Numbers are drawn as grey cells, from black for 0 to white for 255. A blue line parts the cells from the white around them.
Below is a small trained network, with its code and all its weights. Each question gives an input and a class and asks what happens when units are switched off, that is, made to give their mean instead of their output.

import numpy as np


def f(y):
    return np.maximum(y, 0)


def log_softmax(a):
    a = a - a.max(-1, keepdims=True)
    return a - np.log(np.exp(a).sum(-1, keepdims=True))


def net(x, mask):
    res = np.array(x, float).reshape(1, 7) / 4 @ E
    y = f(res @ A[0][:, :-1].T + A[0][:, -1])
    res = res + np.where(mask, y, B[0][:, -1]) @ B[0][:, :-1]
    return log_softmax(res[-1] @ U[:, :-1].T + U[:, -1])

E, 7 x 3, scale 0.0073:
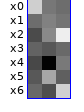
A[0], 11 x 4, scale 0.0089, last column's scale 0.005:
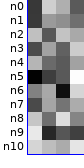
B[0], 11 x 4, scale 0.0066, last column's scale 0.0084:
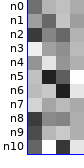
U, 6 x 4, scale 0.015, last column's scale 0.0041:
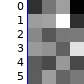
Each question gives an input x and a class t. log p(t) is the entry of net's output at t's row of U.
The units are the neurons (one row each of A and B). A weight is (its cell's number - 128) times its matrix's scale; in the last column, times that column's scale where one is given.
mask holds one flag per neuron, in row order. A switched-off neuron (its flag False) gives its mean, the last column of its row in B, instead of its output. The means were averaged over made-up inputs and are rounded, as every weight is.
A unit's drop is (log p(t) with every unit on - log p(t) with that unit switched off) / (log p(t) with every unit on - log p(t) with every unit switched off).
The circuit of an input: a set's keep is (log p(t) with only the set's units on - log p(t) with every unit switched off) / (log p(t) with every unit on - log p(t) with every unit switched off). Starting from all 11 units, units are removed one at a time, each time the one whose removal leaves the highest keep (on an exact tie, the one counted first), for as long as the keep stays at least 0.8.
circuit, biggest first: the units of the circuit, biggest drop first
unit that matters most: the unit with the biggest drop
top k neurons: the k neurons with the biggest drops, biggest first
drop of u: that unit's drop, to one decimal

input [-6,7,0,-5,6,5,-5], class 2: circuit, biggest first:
n5, n10
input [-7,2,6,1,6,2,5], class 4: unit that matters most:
n5
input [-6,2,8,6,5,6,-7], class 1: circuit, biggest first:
n7, n1
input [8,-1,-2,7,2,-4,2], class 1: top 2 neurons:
n9, n4
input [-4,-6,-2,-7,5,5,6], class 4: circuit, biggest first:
n6, n10, n5
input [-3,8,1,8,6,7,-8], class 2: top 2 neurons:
n5, n10
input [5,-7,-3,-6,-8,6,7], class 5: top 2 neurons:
n10, n5
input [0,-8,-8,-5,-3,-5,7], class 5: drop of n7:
0.1
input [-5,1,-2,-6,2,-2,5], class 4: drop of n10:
0.2
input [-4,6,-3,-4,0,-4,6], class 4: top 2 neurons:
n6, n10
